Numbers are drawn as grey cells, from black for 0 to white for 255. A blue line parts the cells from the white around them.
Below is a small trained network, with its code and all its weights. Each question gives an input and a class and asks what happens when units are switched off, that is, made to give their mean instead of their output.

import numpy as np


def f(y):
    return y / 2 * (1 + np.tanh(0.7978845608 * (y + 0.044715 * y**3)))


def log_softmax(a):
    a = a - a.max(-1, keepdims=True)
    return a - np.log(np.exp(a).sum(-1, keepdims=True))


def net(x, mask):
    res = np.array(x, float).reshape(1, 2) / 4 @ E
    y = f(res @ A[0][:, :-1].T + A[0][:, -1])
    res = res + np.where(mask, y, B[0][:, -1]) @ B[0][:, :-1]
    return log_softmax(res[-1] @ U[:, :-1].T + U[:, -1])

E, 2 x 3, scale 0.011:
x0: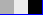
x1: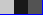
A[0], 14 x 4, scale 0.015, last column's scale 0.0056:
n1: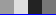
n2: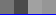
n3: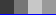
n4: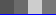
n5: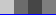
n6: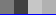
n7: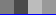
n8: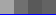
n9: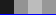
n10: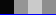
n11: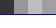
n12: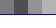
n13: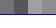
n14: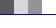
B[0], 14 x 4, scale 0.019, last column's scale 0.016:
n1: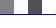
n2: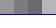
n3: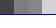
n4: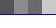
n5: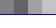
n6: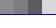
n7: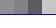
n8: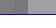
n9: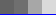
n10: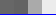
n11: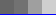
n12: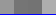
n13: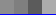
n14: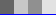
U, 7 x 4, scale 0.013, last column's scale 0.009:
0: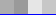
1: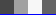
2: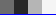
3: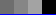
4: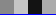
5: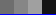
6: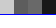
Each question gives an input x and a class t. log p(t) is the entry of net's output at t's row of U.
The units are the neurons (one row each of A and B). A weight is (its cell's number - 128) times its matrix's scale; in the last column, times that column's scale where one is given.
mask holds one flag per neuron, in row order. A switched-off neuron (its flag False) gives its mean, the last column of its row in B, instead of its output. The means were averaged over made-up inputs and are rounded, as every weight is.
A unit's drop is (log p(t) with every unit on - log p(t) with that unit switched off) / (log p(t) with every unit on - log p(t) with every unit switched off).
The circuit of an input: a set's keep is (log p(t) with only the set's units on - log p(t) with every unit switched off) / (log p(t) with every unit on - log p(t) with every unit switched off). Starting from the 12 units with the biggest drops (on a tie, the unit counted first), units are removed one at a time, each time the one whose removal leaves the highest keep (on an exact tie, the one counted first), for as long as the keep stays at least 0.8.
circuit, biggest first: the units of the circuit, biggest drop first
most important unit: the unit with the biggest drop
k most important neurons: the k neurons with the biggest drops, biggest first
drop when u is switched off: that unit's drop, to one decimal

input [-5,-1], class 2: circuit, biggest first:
[n1 n14]
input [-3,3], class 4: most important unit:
n10
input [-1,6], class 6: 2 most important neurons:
[n1 n10]
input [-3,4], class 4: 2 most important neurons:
[n10 n9]
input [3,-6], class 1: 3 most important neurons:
[n6 n7 n14]
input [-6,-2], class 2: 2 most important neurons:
[n1 n14]
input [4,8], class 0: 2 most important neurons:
[n5 n8]
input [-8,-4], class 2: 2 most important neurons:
[n1 n6]
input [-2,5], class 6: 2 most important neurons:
[n1 n14]
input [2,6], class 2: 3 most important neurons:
[n1 n14 n5]
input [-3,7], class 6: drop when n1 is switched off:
0.6
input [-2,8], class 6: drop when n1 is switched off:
0.3
